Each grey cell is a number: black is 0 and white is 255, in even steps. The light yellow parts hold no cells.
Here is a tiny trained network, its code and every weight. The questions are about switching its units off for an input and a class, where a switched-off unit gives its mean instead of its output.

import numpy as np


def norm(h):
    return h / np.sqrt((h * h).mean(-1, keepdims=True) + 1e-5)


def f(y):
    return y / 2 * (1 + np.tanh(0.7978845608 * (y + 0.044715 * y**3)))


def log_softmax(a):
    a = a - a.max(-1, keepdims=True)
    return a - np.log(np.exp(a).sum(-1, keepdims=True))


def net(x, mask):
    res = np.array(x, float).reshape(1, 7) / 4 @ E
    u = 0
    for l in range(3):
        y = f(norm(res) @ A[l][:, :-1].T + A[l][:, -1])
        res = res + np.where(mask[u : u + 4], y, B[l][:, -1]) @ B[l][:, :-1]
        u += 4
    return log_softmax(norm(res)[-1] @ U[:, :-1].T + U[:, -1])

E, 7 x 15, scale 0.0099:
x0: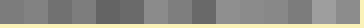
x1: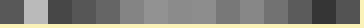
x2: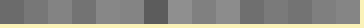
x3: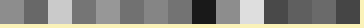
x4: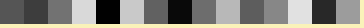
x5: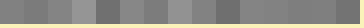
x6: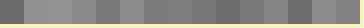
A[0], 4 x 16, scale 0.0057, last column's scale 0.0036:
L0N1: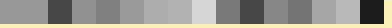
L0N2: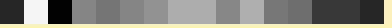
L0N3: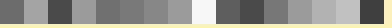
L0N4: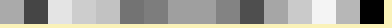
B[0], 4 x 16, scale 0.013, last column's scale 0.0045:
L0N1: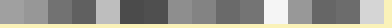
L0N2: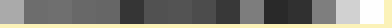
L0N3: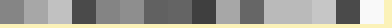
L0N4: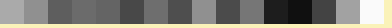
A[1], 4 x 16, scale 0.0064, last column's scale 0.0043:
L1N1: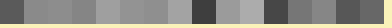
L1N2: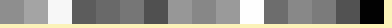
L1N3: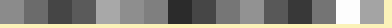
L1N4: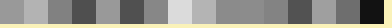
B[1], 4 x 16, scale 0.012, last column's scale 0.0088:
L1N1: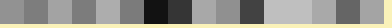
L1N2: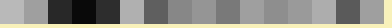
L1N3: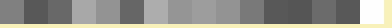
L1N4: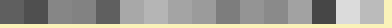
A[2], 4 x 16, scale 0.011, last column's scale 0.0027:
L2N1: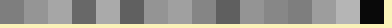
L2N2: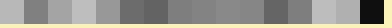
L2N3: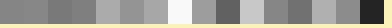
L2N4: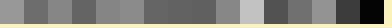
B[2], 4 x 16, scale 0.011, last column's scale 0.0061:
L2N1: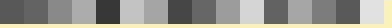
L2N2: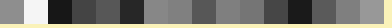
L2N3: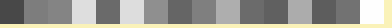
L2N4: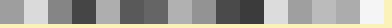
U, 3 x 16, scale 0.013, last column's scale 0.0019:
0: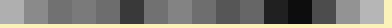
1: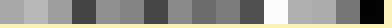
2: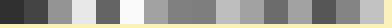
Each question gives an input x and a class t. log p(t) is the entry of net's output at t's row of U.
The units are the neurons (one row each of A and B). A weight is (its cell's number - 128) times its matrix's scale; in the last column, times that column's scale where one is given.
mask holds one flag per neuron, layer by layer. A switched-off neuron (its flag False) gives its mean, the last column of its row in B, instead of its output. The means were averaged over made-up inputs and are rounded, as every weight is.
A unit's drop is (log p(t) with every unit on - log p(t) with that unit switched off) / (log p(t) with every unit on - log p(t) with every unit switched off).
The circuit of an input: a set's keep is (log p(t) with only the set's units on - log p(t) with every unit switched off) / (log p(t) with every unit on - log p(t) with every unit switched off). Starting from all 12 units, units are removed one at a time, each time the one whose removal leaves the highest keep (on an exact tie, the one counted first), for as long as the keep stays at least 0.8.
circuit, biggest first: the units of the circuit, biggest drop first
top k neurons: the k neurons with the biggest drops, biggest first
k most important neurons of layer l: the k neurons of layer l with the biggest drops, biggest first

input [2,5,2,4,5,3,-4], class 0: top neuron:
[L0N3]
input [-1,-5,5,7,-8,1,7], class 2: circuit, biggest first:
[L2N3, L0N2]
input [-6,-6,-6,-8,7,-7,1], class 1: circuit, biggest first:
[L0N3, L2N3]
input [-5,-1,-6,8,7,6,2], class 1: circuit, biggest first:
[L2N4, L1N4]
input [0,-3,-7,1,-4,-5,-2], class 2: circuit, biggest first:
[L0N2, L2N3]
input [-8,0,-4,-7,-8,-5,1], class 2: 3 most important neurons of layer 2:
[L2N1, L2N3, L2N4]
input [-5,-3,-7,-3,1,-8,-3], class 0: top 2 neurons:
[L0N4, L2N4]
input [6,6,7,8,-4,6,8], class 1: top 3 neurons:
[L2N4, L0N4, L1N1]
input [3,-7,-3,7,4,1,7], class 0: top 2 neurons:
[L0N3, L2N2]
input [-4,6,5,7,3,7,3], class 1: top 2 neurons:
[L2N4, L0N4]
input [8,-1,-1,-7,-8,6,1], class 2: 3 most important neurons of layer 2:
[L2N1, L2N3, L2N4]
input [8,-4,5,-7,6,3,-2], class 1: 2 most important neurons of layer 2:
[L2N3, L2N1]
